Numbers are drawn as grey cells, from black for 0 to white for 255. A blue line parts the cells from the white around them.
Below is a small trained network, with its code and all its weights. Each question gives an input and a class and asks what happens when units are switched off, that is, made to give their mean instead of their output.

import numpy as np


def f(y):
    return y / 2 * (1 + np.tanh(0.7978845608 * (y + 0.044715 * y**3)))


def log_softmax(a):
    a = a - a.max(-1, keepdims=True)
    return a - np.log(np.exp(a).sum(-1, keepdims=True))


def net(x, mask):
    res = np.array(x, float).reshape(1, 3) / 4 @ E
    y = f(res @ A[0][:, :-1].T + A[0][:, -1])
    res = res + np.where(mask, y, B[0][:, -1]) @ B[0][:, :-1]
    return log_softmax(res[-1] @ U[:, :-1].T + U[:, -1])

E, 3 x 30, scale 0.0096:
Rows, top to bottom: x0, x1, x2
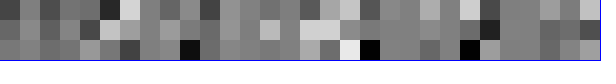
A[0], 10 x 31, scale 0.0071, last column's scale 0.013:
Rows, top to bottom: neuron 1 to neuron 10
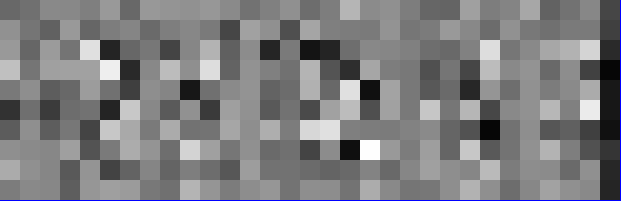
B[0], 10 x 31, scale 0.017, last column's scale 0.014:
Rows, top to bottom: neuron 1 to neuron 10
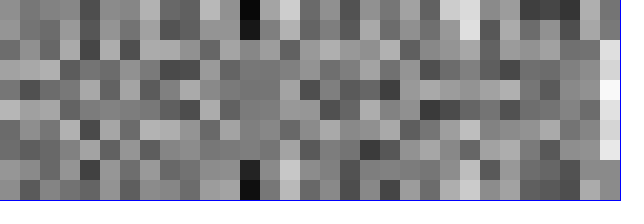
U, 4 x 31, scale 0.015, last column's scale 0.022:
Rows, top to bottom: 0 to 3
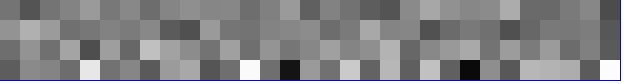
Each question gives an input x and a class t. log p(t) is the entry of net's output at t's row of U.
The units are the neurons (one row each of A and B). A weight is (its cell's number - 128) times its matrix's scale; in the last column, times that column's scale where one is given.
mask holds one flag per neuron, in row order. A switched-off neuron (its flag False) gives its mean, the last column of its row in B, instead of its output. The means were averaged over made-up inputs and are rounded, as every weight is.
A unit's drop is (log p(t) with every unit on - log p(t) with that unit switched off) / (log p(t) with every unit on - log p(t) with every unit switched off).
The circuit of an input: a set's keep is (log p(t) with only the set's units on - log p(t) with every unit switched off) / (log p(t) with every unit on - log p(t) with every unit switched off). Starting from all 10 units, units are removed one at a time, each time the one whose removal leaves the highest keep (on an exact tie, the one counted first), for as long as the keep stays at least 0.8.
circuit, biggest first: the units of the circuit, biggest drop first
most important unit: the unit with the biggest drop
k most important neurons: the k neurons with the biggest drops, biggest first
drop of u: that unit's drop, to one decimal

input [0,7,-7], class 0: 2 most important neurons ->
(neuron 8; neuron 3)
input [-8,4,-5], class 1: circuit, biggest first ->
(neuron 4)
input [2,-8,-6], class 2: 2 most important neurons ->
(neuron 3; neuron 5)
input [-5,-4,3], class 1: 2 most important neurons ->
(neuron 4; neuron 7)
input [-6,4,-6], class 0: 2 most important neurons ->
(neuron 8; neuron 6)
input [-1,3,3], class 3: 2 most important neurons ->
(neuron 3; neuron 8)
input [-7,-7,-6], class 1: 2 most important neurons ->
(neuron 4; neuron 5)
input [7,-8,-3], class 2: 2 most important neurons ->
(neuron 3; neuron 4)
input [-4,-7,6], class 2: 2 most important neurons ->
(neuron 3; neuron 8)
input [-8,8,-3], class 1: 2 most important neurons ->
(neuron 4; neuron 3)
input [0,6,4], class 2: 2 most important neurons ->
(neuron 7; neuron 8)
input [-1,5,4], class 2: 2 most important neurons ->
(neuron 7; neuron 8)
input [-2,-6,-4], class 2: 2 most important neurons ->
(neuron 3; neuron 5)
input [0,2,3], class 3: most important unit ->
neuron 8
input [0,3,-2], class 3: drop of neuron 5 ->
0.3
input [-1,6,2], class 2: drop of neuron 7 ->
0.3
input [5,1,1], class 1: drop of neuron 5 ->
0.0
